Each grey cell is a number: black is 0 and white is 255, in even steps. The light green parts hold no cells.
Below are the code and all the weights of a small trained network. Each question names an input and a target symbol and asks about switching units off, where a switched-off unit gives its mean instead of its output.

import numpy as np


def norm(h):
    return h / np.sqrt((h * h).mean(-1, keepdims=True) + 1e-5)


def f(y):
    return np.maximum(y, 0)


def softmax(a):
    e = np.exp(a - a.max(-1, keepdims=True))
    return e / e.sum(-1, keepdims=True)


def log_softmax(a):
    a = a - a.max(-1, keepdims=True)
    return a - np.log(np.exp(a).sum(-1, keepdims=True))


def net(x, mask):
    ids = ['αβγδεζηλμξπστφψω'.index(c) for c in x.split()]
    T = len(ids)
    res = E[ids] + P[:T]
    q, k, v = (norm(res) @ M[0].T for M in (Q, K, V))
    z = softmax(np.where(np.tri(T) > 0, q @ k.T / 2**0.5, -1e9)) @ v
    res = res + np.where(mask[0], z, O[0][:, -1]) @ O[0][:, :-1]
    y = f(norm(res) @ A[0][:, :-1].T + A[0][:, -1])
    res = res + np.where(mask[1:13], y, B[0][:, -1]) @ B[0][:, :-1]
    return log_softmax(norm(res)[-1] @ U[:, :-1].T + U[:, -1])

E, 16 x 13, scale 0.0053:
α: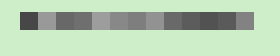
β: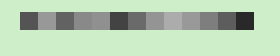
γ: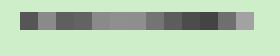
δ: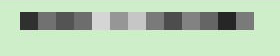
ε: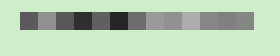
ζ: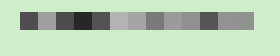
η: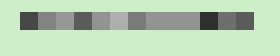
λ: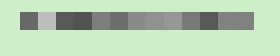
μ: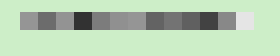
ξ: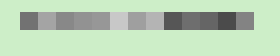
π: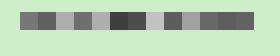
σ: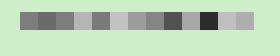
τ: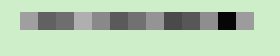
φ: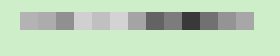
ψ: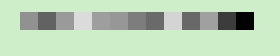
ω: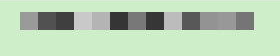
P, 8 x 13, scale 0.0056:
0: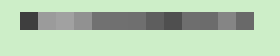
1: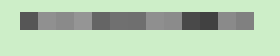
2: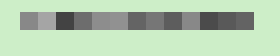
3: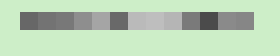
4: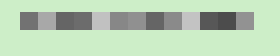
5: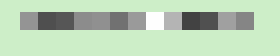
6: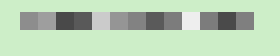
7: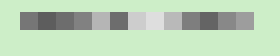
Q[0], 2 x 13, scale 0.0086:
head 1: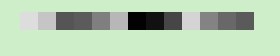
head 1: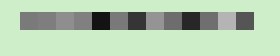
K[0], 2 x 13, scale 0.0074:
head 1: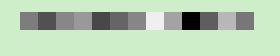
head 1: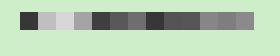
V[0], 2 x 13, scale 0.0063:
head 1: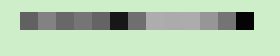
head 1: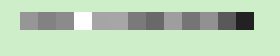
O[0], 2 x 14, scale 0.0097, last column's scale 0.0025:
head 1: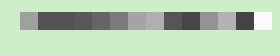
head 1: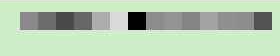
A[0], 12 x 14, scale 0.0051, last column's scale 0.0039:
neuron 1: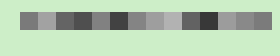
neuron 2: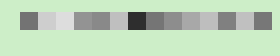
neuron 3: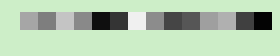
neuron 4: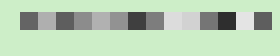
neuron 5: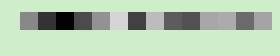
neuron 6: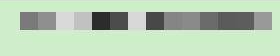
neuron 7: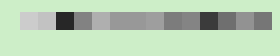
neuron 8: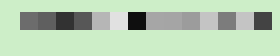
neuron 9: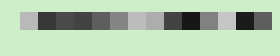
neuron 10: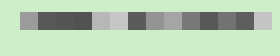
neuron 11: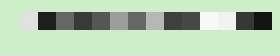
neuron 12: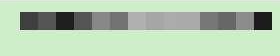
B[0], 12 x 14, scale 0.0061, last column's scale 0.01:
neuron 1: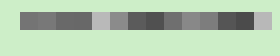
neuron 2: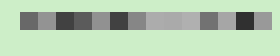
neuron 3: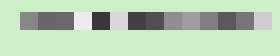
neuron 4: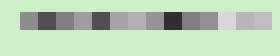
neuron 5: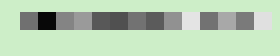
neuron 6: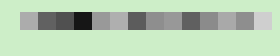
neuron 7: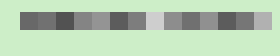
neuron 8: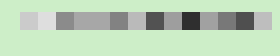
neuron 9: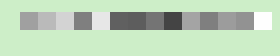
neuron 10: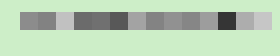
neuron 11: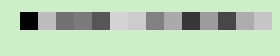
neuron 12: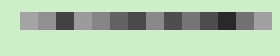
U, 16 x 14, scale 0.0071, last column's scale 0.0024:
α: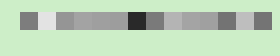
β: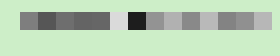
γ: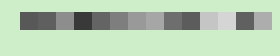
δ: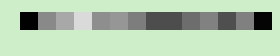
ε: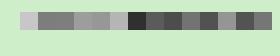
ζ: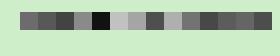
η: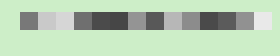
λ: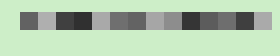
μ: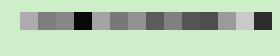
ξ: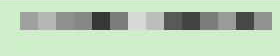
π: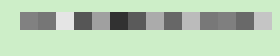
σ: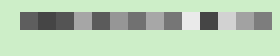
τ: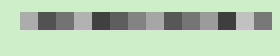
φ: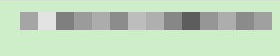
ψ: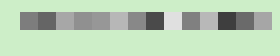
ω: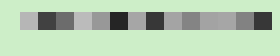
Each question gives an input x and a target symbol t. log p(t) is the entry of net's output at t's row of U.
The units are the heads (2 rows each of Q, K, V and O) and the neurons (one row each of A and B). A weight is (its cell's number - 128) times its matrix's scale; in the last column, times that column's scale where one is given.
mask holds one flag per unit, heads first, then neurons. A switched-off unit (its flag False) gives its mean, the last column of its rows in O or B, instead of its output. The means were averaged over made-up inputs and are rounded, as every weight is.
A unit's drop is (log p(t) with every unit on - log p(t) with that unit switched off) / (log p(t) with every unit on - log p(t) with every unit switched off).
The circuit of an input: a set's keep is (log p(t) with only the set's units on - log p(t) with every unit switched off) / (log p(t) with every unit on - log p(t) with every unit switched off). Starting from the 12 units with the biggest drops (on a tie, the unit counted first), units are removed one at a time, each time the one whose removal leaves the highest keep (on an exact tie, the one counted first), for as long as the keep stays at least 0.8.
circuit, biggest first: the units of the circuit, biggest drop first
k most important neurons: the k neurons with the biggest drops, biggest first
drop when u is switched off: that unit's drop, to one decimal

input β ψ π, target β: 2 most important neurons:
[neuron 5; neuron 11]
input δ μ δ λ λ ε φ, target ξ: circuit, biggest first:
[head 1]
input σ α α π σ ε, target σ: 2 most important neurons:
[neuron 4; neuron 9]
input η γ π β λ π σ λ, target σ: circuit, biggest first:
[head 1; neuron 4; neuron 2]
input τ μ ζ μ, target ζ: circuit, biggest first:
[head 1; neuron 9; neuron 3]
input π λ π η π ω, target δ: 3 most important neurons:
[neuron 11; neuron 9; neuron 6]
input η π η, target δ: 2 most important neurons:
[neuron 11; neuron 9]
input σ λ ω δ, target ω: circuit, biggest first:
[neuron 5; head 1; neuron 8]
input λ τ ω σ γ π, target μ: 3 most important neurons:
[neuron 6; neuron 5; neuron 3]
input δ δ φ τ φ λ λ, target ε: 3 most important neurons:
[neuron 3; neuron 11; neuron 10]
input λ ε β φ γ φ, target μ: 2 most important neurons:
[neuron 6; neuron 3]
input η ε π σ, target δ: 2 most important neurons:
[neuron 11; neuron 9]
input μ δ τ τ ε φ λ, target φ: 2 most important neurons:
[neuron 8; neuron 4]
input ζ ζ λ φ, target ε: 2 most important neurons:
[neuron 3; neuron 11]
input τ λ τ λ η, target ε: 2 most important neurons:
[neuron 3; neuron 11]
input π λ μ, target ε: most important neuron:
[neuron 3]
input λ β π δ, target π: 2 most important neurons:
[neuron 9; neuron 5]
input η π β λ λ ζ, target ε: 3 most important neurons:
[neuron 3; neuron 11; neuron 9]
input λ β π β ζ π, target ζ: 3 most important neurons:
[neuron 9; neuron 3; neuron 6]
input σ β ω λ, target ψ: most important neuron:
[neuron 8]
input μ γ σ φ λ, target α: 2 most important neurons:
[neuron 8; neuron 5]
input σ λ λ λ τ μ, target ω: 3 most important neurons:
[neuron 8; neuron 5; neuron 11]
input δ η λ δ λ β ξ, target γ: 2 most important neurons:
[neuron 11; neuron 5]
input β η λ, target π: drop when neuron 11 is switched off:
0.1
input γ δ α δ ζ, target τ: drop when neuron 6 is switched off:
0.2
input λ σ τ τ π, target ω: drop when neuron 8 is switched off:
0.6
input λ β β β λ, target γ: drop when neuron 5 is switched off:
0.3
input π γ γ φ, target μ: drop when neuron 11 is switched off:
0.2
